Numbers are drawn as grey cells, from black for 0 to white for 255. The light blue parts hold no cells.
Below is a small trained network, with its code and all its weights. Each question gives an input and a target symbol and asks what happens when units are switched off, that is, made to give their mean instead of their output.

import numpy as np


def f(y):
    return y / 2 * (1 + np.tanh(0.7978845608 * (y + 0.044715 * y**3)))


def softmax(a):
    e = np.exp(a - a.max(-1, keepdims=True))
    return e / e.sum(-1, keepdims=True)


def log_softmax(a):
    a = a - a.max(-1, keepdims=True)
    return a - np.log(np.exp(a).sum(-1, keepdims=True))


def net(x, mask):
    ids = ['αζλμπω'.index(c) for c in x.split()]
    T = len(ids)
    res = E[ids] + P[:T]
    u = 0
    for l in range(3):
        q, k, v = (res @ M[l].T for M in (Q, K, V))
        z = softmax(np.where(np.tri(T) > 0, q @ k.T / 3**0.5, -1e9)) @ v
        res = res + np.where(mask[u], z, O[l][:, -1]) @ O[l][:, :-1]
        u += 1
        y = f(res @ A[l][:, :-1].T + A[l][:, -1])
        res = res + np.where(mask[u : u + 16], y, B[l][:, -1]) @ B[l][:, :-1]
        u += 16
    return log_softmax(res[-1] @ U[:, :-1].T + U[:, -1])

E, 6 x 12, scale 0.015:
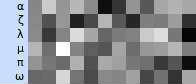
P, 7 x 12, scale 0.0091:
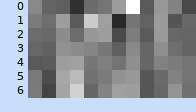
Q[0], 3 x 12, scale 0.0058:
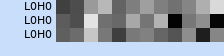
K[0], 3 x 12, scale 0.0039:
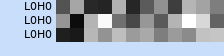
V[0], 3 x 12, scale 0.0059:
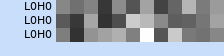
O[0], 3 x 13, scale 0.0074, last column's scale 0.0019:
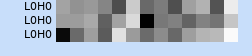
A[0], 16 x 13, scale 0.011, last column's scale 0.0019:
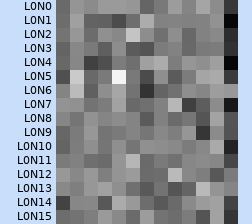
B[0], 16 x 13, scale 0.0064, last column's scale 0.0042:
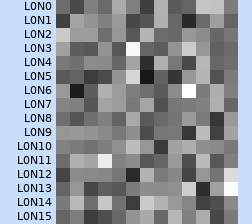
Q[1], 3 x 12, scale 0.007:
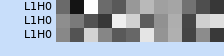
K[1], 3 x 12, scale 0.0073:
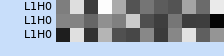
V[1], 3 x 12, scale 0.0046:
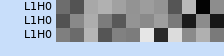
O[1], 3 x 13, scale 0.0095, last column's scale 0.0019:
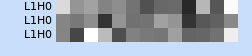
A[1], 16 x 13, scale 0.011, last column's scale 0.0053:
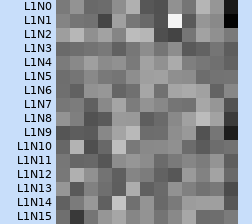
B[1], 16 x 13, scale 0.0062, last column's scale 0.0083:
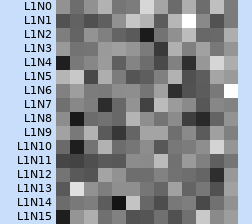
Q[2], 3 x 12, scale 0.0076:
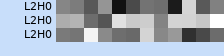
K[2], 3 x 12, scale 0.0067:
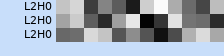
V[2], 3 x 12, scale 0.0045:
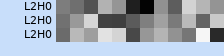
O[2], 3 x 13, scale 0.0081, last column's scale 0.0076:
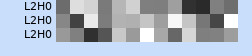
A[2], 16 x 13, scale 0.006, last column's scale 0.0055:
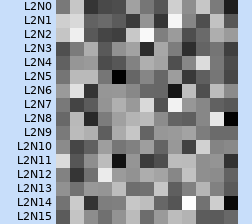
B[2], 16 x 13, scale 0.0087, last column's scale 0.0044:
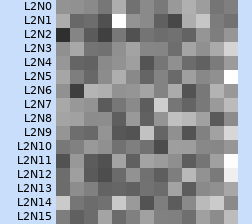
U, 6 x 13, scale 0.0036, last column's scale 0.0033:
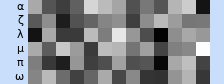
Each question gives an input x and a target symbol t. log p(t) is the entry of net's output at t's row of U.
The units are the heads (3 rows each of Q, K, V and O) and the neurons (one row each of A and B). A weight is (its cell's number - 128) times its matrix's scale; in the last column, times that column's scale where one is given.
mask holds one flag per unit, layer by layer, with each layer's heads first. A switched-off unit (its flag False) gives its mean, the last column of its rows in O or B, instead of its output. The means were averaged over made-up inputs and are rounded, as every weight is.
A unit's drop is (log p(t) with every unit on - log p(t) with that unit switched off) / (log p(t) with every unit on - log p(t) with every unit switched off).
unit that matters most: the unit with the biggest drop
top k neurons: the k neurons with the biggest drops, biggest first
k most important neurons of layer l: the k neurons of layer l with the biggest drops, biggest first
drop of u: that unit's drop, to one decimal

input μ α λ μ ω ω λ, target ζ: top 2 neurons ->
[L0N6, L2N12]
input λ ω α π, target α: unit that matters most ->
L1H0
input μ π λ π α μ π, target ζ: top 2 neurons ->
[L0N5, L1N2]
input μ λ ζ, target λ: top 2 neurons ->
[L1N15, L2N2]
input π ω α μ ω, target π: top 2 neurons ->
[L2N6, L0N6]
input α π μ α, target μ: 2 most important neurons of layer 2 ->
[L2N11, L2N6]
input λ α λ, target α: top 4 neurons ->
[L2N14, L2N6, L0N5, L0N6]
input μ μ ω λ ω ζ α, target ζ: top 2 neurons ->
[L0N5, L2N12]
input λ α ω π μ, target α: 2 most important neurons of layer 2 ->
[L2N14, L2N6]
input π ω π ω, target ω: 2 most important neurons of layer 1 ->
[L1N10, L1N13]
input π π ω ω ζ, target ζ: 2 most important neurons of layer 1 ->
[L1N1, L1N6]
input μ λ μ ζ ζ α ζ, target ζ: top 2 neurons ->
[L0N5, L1N2]
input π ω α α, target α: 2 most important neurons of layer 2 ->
[L2N1, L2N6]
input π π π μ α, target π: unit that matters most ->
L2H0
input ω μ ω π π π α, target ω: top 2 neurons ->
[L0N5, L1N8]
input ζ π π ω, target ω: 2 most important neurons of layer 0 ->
[L0N9, L0N8]
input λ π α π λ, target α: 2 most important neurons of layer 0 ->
[L0N6, L0N5]
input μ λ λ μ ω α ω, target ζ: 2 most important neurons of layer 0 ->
[L0N5, L0N6]
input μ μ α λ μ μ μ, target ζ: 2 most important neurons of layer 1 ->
[L1N2, L1N12]
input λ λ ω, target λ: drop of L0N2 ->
0.0
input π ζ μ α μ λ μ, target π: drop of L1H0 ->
1.0
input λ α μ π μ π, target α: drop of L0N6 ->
0.1
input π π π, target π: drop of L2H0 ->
1.0
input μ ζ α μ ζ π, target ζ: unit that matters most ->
L1H0
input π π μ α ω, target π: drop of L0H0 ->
0.1
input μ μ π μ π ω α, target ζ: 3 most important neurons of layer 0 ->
[L0N5, L0N6, L0N13]
